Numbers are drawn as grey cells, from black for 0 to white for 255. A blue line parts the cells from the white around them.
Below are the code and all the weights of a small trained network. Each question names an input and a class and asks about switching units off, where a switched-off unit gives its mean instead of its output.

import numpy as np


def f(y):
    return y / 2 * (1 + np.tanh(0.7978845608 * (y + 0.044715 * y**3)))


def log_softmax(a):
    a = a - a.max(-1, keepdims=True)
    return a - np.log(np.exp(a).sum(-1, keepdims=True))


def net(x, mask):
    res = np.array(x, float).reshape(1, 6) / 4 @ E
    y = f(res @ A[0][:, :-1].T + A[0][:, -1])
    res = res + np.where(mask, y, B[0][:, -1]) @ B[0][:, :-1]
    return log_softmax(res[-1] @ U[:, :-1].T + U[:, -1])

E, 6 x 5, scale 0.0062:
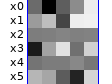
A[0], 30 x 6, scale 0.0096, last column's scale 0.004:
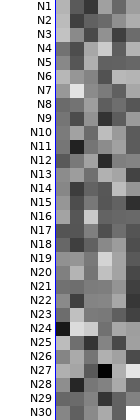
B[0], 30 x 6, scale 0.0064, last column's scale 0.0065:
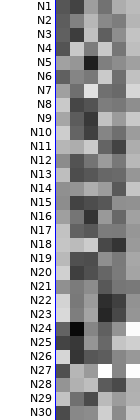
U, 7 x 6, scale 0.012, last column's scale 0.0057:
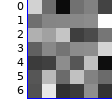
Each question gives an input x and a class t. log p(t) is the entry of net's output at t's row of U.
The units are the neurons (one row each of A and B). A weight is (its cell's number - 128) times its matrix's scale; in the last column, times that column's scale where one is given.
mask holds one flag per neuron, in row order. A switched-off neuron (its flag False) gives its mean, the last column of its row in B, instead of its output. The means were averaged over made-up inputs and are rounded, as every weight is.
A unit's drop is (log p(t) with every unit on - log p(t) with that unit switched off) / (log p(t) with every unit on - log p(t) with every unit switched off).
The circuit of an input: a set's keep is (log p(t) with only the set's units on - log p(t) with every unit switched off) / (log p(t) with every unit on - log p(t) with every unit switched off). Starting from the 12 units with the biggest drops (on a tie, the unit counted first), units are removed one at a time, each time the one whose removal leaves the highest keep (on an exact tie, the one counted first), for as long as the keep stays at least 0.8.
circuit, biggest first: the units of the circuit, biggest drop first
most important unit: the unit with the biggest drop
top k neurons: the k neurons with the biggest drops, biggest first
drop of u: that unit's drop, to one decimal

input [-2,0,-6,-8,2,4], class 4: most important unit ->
N25
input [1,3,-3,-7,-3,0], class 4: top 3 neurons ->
(N25 N1 N3)
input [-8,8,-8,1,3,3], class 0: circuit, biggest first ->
(N20 N26)
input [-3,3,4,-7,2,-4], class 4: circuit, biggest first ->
(N25 N3 N1)
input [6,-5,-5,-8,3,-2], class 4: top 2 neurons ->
(N25 N1)
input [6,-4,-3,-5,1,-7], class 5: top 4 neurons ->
(N4 N30 N24 N7)
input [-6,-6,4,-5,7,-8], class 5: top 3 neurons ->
(N4 N30 N24)
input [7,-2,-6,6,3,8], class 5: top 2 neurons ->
(N27 N6)
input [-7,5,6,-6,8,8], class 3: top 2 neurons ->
(N27 N25)
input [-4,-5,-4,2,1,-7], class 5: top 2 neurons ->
(N4 N30)
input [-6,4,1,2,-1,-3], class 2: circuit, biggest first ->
(N7 N27)
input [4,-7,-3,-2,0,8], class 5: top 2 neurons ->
(N27 N2)
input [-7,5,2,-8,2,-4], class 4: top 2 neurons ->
(N25 N3)
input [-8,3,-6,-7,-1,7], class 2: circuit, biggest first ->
(N7)
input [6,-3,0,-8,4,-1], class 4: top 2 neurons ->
(N25 N1)
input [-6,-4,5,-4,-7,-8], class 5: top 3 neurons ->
(N4 N30 N24)
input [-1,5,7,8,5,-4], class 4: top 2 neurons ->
(N24 N27)
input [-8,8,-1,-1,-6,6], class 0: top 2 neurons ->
(N20 N26)
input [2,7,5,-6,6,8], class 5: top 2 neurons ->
(N27 N6)
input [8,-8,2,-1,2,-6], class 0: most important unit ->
N9
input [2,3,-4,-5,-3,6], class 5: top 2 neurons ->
(N27 N24)
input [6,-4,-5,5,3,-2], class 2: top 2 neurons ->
(N11 N18)
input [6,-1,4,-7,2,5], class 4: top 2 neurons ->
(N25 N1)
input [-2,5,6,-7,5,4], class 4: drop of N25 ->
0.2
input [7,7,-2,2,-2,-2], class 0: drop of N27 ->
0.1
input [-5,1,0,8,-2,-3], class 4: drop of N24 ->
0.9
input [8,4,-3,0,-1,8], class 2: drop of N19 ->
0.0
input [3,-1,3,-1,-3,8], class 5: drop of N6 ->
0.1
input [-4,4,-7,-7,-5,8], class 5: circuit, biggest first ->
(N27)
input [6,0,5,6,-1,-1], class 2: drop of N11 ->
0.2
